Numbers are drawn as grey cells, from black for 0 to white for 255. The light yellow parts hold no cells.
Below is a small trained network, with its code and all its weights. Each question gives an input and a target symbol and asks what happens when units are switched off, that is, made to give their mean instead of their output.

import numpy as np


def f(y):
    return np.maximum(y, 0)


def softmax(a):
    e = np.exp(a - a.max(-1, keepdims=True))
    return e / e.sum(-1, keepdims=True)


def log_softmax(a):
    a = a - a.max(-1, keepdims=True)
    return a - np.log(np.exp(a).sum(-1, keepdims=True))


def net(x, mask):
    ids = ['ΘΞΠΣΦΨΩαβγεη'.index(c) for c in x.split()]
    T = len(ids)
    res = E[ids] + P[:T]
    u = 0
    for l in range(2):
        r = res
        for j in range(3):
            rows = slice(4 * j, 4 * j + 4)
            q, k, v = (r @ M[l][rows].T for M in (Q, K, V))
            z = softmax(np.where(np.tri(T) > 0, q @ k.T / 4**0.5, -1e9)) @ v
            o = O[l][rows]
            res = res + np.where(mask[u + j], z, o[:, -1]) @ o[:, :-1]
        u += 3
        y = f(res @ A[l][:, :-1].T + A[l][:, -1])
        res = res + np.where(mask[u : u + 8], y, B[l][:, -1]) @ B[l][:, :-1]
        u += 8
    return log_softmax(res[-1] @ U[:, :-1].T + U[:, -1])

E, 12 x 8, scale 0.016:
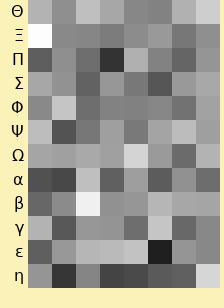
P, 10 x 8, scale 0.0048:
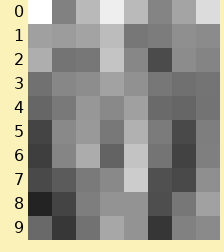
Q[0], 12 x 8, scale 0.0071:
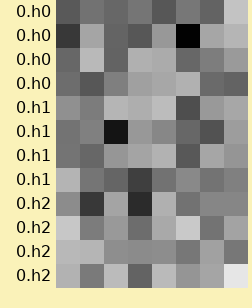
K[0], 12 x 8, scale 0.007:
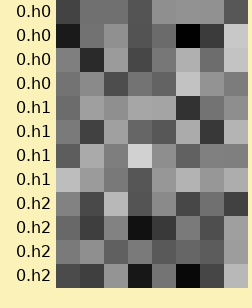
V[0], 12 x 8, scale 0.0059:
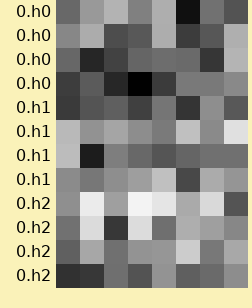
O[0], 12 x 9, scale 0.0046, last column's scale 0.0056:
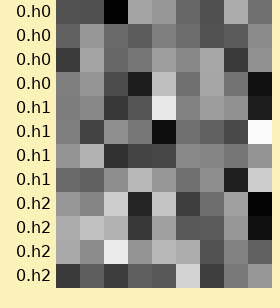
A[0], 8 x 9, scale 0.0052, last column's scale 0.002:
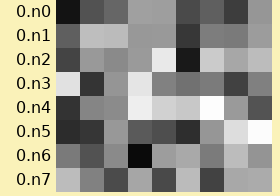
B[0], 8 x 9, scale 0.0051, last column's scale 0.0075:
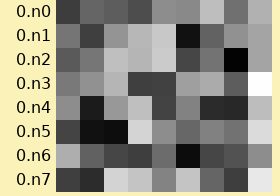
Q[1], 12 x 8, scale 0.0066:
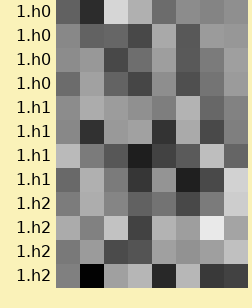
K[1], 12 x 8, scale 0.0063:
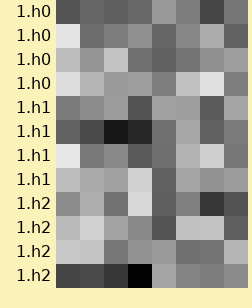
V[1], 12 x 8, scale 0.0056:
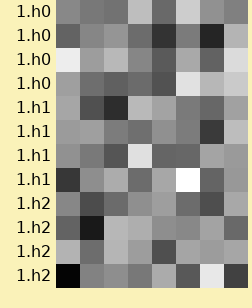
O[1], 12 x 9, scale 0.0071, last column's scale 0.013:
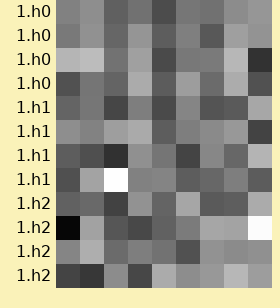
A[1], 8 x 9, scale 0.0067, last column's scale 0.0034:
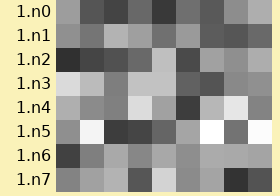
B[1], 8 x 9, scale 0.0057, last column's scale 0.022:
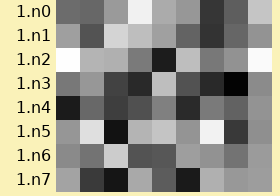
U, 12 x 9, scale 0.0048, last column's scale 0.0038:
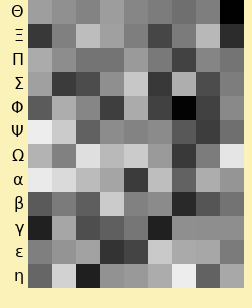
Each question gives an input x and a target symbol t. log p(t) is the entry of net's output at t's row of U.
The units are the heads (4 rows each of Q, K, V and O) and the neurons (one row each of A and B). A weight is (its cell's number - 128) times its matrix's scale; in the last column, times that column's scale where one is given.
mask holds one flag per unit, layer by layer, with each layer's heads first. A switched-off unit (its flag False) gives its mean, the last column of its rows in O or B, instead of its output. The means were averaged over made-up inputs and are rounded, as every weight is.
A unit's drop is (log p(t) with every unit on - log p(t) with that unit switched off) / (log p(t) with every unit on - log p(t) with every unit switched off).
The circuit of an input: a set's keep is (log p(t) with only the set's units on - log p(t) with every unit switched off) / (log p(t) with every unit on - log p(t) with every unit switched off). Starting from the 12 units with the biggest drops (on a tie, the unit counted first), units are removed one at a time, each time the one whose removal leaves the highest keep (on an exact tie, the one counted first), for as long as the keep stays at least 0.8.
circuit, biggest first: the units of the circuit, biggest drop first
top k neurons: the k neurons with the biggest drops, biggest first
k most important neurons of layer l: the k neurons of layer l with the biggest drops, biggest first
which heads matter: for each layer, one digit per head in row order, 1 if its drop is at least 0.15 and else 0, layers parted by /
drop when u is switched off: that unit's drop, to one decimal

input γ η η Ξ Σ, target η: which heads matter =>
100 / 000
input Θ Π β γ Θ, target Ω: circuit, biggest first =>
[1.h2, 0.h0, 1.h1, 0.h2]
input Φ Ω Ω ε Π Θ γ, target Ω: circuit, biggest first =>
[1.h2, 1.h1, 0.h2]
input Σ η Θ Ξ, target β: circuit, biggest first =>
[1.n2, 0.h2, 1.h0, 1.n0]
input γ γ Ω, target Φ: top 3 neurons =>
[1.n3, 1.n4, 1.n2]
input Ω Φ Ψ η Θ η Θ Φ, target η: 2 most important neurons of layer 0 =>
[0.n7, 0.n4]
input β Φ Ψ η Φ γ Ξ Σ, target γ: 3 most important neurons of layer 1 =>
[1.n2, 1.n4, 1.n0]
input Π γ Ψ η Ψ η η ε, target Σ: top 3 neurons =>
[0.n2, 1.n7, 0.n4]
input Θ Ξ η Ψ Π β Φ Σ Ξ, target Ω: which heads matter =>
100 / 011
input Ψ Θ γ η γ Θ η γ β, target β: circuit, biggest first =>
[0.n4, 0.h2, 1.h0]
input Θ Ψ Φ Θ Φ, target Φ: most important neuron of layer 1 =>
[1.n3]
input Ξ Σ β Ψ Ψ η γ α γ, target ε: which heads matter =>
000 / 001
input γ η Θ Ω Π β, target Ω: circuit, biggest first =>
[1.h2, 1.h1, 1.n1, 0.n4]
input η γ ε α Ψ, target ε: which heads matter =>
001 / 001
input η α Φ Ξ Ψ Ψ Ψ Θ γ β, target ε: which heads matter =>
001 / 001
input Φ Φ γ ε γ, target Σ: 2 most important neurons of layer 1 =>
[1.n7, 1.n2]
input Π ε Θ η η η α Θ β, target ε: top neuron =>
[0.n0]
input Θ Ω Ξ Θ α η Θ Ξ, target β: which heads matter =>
101 / 000
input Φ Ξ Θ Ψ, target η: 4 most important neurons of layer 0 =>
[0.n3, 0.n4, 0.n1, 0.n7]
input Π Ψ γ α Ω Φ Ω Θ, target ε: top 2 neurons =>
[1.n0, 0.n0]
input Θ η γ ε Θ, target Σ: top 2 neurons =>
[0.n2, 1.n7]
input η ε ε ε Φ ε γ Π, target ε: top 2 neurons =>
[1.n2, 0.n2]
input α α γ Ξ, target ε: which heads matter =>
000 / 001
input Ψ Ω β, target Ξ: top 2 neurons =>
[1.n2, 1.n4]
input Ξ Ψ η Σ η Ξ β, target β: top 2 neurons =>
[0.n4, 0.n3]
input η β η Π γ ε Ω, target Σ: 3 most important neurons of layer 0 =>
[0.n2, 0.n1, 0.n4]
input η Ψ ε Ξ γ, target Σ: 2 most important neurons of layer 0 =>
[0.n2, 0.n1]
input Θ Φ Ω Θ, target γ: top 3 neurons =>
[1.n4, 1.n2, 1.n0]
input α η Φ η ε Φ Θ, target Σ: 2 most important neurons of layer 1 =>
[1.n7, 1.n0]
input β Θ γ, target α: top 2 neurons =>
[0.n3, 0.n5]
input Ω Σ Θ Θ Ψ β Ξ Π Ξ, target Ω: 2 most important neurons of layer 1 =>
[1.n1, 1.n2]
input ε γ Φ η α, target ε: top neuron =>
[1.n2]
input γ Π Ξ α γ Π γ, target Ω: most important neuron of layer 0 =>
[0.n7]
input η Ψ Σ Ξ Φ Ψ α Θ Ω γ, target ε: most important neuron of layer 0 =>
[0.n0]
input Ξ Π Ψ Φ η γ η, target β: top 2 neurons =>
[1.n0, 0.n5]
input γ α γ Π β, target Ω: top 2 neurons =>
[0.n4, 1.n1]
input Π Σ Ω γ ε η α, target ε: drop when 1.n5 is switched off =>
0.0
